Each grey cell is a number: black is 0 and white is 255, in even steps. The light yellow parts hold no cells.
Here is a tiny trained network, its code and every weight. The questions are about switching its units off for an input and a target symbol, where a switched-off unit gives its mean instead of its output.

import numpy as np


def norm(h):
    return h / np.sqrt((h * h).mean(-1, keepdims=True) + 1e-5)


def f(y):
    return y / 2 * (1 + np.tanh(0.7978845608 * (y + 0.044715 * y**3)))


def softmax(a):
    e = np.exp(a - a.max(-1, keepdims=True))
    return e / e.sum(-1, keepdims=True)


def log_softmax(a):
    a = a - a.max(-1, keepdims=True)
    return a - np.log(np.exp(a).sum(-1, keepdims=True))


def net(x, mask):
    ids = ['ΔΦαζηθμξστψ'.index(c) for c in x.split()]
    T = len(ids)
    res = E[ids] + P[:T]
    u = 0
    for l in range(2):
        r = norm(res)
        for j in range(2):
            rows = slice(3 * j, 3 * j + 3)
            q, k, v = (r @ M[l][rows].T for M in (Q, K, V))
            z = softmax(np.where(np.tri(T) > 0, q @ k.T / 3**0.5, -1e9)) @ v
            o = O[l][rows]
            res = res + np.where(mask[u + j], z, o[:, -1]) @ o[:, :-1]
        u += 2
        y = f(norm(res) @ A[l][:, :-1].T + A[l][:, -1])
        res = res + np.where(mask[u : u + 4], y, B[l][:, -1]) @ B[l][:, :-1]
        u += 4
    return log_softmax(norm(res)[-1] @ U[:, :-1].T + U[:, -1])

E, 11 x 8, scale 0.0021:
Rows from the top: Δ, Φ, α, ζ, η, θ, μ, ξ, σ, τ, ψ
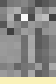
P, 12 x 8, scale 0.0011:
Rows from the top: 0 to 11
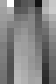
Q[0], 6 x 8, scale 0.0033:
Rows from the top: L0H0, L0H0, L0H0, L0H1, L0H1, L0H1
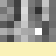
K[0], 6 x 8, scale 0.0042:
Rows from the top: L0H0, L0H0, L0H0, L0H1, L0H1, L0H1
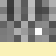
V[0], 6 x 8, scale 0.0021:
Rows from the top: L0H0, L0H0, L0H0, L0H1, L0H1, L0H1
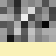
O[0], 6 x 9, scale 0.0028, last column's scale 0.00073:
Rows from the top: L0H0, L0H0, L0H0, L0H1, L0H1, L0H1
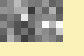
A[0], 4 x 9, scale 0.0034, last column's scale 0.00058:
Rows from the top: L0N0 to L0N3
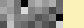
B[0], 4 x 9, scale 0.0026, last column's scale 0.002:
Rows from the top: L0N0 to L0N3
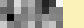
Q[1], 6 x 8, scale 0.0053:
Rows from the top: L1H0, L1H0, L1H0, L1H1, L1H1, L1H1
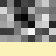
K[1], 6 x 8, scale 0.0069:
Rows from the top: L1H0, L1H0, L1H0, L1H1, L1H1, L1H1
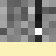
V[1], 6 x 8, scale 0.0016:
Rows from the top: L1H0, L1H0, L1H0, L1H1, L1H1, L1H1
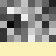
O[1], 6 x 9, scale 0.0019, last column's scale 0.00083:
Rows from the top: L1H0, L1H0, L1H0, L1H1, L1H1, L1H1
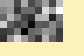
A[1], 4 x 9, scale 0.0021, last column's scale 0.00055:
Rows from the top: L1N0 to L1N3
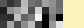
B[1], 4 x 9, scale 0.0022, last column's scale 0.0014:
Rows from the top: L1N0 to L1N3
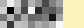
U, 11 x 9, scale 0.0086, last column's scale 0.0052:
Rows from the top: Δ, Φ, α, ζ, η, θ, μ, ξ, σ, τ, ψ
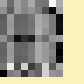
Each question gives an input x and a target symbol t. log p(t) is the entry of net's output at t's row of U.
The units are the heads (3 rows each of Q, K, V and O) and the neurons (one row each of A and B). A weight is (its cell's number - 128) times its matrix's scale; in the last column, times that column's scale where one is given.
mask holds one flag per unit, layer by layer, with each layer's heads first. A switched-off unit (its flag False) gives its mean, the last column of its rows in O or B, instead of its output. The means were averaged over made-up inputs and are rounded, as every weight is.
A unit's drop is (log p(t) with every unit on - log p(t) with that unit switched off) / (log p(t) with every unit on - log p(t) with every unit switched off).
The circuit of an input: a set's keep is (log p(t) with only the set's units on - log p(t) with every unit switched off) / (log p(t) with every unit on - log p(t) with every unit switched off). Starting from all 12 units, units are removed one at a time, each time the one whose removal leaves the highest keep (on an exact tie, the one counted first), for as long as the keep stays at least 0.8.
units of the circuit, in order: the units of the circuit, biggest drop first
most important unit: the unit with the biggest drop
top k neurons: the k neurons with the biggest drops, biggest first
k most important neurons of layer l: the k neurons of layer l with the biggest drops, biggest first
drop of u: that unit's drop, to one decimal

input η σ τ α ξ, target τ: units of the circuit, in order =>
[L1H0 L0H0]
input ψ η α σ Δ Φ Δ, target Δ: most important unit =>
L0N0
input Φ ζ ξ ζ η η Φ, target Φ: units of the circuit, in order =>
[L0H0 L0N0]
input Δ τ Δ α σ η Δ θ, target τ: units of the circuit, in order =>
[L1H0 L0N0 L0H0]
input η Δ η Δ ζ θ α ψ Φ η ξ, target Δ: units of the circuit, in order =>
[L0N0 L1H0]
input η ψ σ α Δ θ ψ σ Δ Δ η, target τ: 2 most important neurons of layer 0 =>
[L0N0 L0N1]
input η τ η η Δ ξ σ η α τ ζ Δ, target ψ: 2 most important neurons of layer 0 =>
[L0N0 L0N3]
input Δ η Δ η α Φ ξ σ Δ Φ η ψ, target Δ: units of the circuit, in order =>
[L1H0 L0N0]
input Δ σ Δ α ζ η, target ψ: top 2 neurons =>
[L0N0 L1N3]
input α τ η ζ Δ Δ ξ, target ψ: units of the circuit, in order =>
[L0N0 L1H1 L0H0]
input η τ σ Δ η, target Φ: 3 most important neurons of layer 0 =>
[L0N3 L0N0 L0N2]
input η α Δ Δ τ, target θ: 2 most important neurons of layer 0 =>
[L0N0 L0N3]
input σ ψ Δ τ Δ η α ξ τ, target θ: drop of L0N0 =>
0.3
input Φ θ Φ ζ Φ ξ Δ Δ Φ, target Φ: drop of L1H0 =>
-0.1
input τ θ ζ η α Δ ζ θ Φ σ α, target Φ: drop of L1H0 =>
-0.1
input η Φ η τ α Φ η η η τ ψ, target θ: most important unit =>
L1H1
